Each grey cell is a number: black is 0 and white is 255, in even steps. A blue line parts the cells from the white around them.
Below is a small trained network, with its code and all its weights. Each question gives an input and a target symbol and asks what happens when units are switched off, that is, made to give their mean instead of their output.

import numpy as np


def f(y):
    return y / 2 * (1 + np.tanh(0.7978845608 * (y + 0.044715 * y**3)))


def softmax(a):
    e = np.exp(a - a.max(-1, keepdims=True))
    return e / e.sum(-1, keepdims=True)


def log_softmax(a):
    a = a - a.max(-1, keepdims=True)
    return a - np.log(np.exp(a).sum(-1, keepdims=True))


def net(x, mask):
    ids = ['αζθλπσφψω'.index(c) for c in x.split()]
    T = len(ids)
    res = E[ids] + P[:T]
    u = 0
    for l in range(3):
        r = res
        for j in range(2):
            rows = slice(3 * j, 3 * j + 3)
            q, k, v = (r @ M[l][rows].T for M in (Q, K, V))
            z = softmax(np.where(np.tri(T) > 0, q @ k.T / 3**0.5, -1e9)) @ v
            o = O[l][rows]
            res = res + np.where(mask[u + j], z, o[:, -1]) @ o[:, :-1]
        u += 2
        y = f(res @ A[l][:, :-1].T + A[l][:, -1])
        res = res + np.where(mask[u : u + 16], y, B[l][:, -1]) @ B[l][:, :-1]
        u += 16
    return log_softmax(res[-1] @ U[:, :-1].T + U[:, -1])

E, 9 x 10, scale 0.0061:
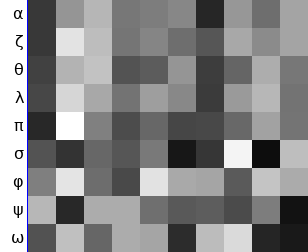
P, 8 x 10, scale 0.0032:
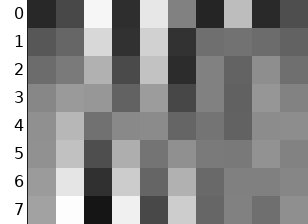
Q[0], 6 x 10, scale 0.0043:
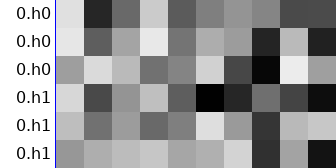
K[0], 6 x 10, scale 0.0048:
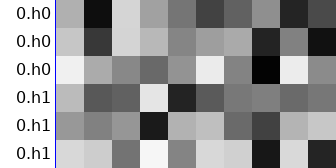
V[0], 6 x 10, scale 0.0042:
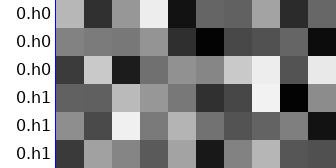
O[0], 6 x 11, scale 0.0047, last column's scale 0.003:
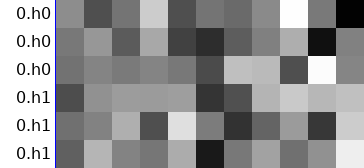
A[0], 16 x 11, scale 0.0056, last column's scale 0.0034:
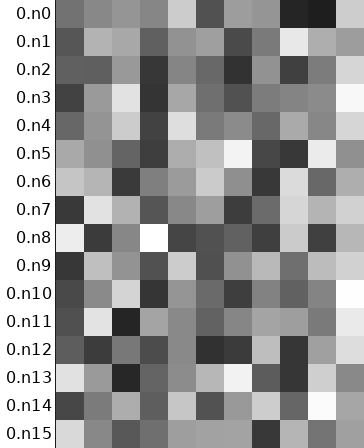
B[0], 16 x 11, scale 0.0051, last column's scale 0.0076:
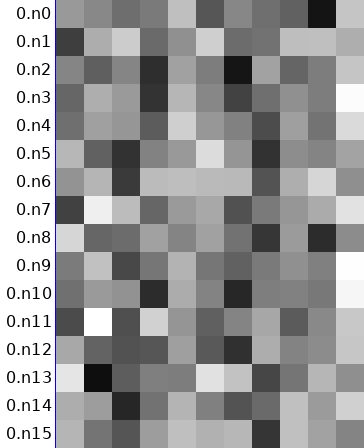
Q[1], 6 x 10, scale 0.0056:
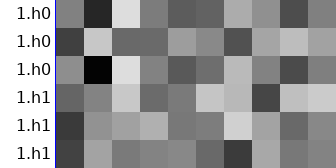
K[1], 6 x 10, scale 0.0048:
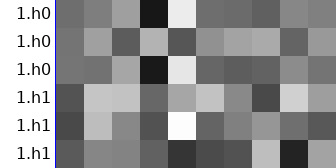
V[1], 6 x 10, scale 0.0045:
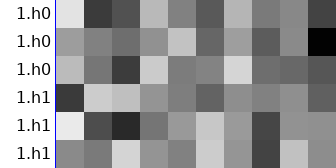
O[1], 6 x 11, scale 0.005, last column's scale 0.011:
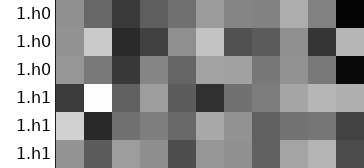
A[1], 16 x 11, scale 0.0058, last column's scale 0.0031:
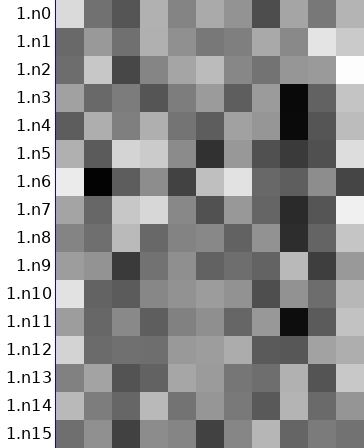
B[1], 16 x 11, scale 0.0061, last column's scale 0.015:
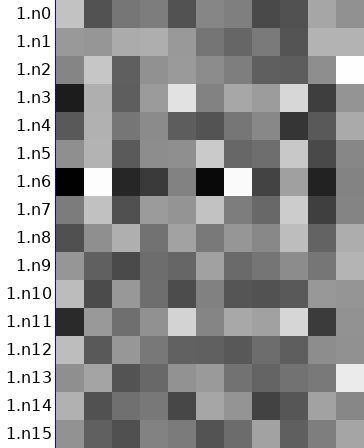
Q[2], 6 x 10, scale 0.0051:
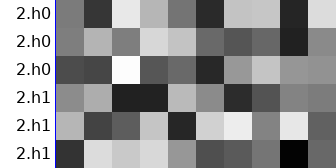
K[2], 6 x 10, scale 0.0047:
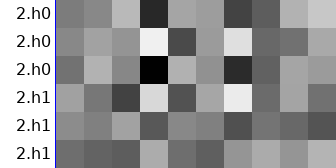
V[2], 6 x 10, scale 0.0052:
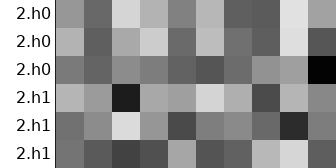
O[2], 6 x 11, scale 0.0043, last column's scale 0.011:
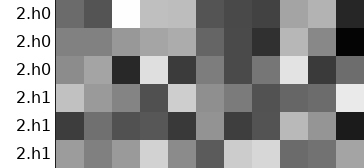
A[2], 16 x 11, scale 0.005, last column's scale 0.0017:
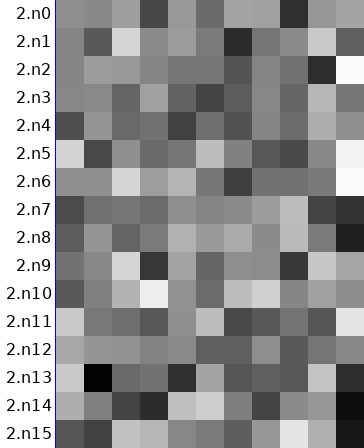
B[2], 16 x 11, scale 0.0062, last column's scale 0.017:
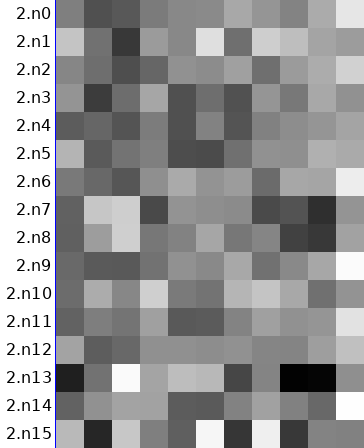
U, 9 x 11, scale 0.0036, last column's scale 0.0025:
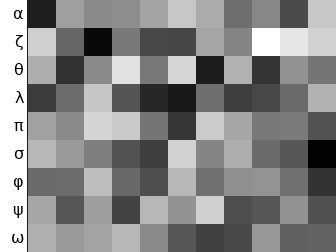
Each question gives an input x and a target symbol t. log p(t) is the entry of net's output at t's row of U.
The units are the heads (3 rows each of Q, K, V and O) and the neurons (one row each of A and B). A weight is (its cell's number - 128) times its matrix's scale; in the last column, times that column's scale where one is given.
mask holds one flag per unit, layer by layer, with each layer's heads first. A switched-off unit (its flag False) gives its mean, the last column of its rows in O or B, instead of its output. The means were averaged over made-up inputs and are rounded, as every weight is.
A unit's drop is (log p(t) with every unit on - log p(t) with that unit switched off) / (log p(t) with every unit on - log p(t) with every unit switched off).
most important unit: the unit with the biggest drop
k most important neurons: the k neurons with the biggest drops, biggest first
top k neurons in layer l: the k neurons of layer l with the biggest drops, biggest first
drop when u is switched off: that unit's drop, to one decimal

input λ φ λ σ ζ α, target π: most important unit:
1.h0
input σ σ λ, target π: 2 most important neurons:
(0.n12; 2.n10)
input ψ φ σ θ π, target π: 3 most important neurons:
(0.n7; 1.n3; 0.n4)
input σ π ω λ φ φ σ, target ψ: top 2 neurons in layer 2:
(2.n11; 2.n5)
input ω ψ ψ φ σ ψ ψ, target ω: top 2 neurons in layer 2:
(2.n13; 2.n0)
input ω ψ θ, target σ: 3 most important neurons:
(1.n4; 0.n11; 1.n15)
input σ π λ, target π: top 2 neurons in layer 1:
(1.n3; 1.n11)
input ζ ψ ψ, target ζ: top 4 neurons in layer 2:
(2.n11; 2.n5; 2.n8; 2.n2)
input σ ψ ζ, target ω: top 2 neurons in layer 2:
(2.n9; 2.n0)
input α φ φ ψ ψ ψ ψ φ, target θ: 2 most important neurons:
(2.n13; 0.n13)
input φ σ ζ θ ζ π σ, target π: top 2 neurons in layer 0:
(0.n12; 0.n7)
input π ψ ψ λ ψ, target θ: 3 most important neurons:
(0.n8; 2.n13; 1.n10)
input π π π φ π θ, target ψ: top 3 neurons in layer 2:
(2.n14; 2.n11; 2.n9)
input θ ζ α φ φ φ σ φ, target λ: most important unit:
0.h1
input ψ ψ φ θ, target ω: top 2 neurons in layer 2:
(2.n0; 2.n9)
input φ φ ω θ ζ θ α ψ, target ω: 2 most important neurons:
(0.n8; 0.n9)
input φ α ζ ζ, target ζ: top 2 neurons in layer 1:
(1.n1; 1.n3)
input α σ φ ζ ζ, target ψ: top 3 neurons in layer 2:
(2.n11; 2.n14; 2.n9)
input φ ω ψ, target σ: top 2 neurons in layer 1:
(1.n4; 1.n15)
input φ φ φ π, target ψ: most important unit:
2.h0
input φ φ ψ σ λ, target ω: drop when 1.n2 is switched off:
0.1
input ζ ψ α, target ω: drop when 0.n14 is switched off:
0.1
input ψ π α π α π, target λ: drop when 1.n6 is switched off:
0.0
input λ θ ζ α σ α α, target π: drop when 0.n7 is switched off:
0.4
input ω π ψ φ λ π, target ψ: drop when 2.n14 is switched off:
0.2
